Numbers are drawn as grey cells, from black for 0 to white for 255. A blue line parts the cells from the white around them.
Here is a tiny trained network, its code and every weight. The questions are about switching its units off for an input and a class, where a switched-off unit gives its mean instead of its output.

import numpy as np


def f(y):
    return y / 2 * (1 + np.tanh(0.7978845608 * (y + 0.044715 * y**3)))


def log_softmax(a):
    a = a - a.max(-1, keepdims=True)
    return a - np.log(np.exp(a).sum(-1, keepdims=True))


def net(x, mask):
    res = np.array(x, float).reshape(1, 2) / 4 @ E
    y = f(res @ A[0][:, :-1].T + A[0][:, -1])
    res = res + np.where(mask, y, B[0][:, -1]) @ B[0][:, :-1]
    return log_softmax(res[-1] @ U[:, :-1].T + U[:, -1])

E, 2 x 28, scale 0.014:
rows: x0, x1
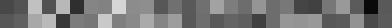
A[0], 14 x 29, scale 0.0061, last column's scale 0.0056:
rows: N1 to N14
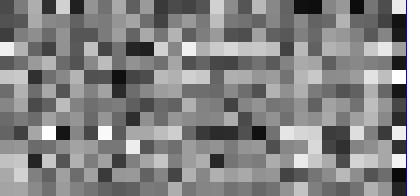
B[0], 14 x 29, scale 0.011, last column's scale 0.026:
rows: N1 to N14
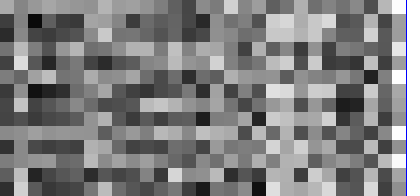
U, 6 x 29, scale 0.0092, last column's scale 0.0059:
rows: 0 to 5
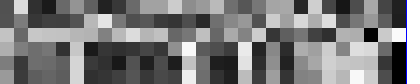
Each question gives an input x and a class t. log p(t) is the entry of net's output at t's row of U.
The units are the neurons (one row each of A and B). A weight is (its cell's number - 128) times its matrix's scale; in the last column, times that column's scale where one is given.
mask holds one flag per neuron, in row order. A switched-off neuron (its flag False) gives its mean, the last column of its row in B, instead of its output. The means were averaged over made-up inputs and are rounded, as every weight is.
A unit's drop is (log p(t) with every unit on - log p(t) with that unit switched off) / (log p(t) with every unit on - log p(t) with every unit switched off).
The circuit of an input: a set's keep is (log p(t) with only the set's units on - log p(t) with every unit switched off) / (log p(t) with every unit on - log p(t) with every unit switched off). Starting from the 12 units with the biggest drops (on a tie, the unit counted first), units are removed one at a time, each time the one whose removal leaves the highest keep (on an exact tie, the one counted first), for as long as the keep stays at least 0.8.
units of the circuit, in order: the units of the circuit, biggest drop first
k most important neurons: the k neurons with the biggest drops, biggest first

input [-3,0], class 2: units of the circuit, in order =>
[N2 N13]
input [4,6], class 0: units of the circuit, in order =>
[N5]
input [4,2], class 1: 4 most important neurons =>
[N10 N4 N2 N3]
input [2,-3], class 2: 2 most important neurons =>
[N7 N5]
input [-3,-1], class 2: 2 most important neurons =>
[N2 N13]
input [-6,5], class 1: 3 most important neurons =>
[N7 N4 N12]
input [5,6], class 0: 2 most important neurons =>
[N5 N10]
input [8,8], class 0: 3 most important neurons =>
[N5 N10 N6]
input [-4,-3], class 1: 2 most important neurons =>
[N10 N6]
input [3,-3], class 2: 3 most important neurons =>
[N1 N7 N5]
